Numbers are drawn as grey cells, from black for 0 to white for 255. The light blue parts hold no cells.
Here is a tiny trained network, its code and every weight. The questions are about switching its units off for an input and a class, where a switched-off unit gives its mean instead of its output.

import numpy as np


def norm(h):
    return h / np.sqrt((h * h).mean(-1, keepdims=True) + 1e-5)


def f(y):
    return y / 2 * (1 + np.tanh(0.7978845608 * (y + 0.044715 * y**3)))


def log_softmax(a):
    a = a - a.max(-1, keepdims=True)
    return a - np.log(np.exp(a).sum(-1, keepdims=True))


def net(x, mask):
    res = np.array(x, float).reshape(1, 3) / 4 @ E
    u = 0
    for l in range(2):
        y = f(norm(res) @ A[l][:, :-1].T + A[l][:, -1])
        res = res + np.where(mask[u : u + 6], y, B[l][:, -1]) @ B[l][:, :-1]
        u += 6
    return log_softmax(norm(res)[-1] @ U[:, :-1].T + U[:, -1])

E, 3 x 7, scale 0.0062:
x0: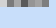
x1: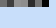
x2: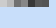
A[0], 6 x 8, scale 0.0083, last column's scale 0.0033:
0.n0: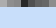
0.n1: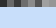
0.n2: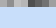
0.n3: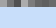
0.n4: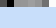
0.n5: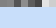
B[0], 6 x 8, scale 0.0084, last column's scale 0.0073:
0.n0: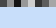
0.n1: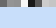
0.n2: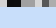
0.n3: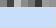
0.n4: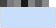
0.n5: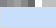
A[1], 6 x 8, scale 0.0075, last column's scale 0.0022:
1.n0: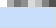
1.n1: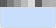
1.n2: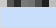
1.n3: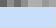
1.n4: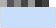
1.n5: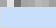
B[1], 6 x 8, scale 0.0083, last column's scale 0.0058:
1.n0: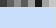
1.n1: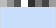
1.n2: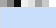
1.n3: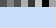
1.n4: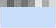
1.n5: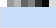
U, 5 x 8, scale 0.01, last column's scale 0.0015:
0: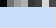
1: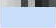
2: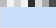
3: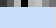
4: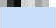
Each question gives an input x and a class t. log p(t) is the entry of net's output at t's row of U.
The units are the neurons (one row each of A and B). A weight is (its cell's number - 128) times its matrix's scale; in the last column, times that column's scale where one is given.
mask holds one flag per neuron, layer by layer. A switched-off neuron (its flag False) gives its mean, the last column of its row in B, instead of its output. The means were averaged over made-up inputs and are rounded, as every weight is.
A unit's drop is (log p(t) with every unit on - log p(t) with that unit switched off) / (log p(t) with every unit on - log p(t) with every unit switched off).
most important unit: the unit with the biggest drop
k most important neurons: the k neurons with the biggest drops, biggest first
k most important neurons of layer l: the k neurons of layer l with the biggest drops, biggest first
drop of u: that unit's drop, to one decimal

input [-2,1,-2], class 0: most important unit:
0.n1
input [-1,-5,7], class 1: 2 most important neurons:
[1.n5, 0.n5]
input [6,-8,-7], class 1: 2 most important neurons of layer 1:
[1.n5, 1.n2]
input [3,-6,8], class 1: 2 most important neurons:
[1.n5, 0.n5]
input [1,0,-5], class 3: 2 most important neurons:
[0.n4, 1.n2]
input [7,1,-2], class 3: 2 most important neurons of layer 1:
[1.n4, 1.n1]
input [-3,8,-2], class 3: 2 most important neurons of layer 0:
[0.n4, 0.n0]
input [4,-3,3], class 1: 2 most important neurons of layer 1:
[1.n5, 1.n0]
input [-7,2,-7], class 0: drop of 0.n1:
0.2
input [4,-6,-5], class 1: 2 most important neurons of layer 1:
[1.n5, 1.n2]
